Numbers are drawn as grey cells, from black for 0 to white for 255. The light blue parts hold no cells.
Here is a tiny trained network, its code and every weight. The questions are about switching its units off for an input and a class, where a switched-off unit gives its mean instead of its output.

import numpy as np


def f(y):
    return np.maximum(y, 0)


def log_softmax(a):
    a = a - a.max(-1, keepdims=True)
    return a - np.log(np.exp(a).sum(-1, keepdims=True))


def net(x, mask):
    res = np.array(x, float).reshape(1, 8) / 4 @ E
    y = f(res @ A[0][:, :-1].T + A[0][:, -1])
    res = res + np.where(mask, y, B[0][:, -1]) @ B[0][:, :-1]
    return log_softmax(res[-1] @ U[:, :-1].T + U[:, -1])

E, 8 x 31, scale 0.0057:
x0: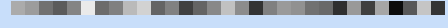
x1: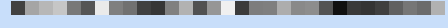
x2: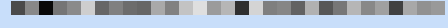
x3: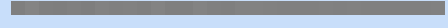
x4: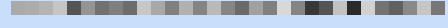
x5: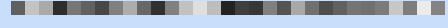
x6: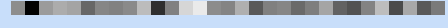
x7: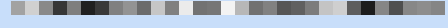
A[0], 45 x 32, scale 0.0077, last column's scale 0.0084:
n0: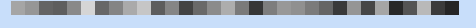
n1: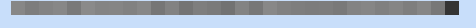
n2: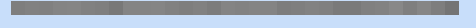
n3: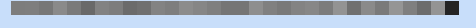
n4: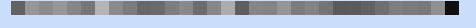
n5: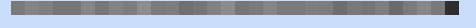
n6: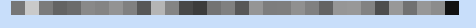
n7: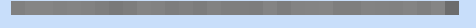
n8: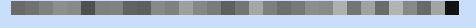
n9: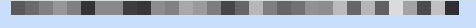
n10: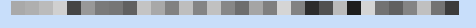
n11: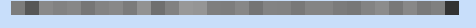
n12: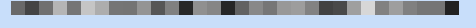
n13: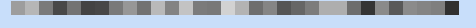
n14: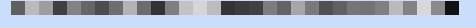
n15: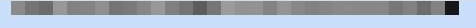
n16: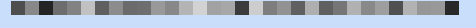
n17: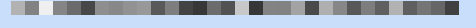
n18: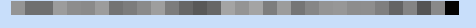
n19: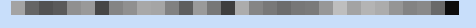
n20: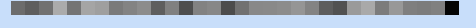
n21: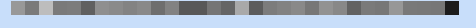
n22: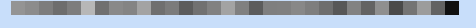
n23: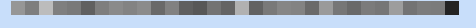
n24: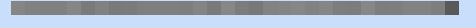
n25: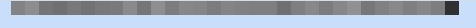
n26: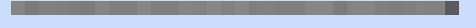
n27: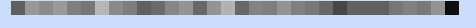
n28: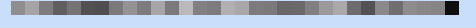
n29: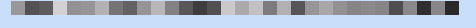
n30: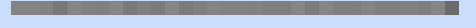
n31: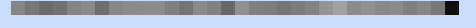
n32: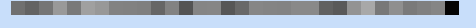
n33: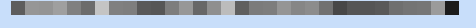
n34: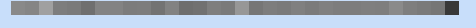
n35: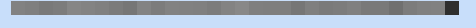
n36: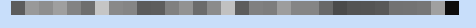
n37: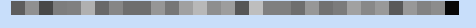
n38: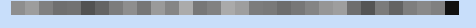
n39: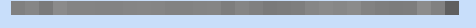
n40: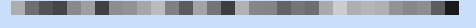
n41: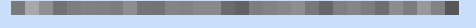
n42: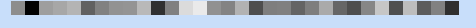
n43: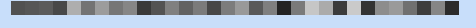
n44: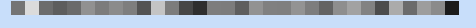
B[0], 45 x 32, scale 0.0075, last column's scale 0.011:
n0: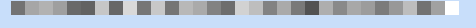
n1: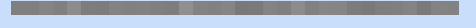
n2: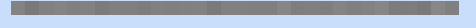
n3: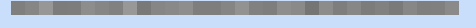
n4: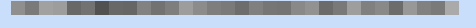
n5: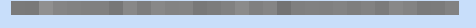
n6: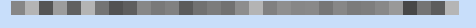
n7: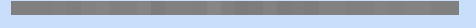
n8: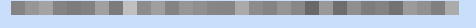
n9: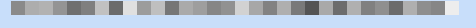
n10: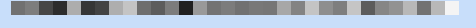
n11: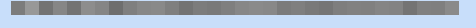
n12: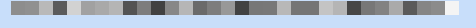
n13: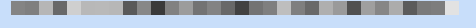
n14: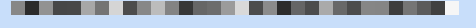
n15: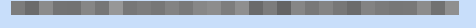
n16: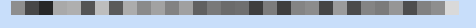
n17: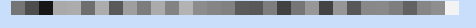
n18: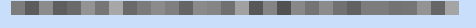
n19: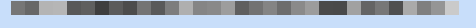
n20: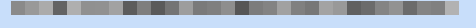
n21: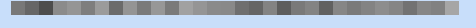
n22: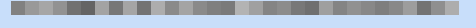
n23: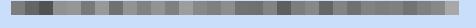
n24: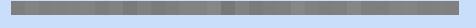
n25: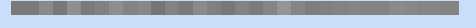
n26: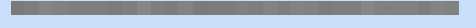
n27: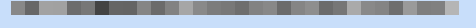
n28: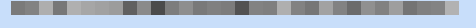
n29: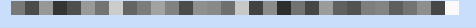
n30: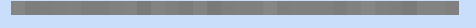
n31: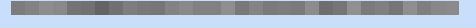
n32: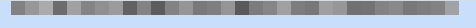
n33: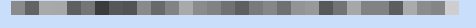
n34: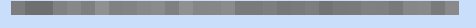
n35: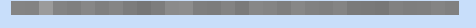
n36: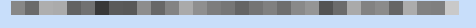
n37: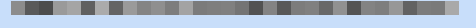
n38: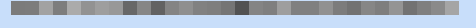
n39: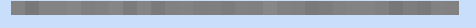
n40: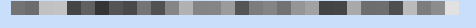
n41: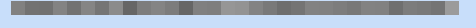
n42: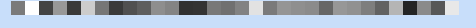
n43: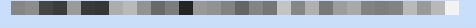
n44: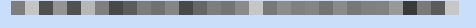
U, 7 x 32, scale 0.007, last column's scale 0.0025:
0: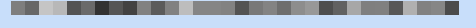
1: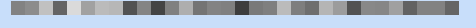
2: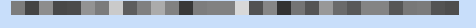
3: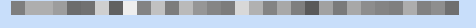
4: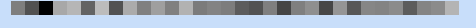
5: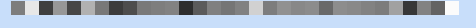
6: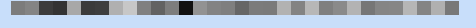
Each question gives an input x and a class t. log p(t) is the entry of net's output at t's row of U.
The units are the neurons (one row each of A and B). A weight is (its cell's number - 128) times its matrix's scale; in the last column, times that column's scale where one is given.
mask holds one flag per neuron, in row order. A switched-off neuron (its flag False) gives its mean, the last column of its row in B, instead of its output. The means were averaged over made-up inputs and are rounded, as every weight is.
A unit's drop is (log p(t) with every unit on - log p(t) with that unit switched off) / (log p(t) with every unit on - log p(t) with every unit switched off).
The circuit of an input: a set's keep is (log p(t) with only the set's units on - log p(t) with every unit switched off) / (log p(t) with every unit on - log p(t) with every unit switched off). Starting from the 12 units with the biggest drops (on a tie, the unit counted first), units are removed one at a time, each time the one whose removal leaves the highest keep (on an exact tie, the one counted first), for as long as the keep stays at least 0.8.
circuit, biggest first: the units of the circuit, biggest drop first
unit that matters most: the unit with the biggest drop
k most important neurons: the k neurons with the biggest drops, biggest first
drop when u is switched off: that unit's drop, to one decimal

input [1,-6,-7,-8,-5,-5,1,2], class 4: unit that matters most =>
n17
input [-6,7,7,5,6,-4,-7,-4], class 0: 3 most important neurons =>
n36, n33, n42
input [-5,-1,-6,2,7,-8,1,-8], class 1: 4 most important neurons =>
n12, n14, n20, n32
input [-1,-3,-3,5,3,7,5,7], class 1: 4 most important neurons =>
n13, n28, n29, n38
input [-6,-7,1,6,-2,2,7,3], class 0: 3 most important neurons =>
n40, n19, n0
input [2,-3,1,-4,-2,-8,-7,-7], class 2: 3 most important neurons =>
n29, n13, n18
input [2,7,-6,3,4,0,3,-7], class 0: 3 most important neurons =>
n33, n36, n13
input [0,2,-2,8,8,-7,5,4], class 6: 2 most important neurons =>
n10, n14
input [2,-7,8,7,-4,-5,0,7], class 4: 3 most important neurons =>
n16, n37, n12
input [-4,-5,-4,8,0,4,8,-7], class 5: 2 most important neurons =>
n42, n13
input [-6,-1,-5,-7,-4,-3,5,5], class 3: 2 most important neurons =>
n9, n12
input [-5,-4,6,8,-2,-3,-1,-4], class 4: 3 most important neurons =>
n16, n0, n37
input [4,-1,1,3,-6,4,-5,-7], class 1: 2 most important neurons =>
n12, n10
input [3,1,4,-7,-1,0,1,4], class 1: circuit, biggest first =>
n13
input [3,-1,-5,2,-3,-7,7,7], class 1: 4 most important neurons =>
n13, n14, n28, n38
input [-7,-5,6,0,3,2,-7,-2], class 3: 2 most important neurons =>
n9, n42
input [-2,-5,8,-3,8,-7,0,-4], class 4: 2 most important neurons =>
n16, n37
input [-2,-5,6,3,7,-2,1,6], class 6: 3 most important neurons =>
n10, n12, n17
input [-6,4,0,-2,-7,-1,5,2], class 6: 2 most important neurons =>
n43, n0
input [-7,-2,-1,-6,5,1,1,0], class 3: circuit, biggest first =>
n9
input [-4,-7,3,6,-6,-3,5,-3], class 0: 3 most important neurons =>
n40, n19, n10
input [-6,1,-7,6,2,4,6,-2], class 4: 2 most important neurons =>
n17, n0
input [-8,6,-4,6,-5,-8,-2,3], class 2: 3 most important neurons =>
n29, n0, n18
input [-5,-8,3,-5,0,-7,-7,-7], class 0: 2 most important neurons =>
n40, n19
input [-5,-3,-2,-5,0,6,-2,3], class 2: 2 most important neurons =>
n14, n0
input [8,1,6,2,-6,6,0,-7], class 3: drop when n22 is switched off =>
0.5
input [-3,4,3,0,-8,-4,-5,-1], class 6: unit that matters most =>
n43
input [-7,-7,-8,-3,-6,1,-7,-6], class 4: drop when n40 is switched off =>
-0.1
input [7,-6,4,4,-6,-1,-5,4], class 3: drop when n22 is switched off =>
0.2
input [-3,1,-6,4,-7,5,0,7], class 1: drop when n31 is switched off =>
0.0
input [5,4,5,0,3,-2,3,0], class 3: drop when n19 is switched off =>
0.1
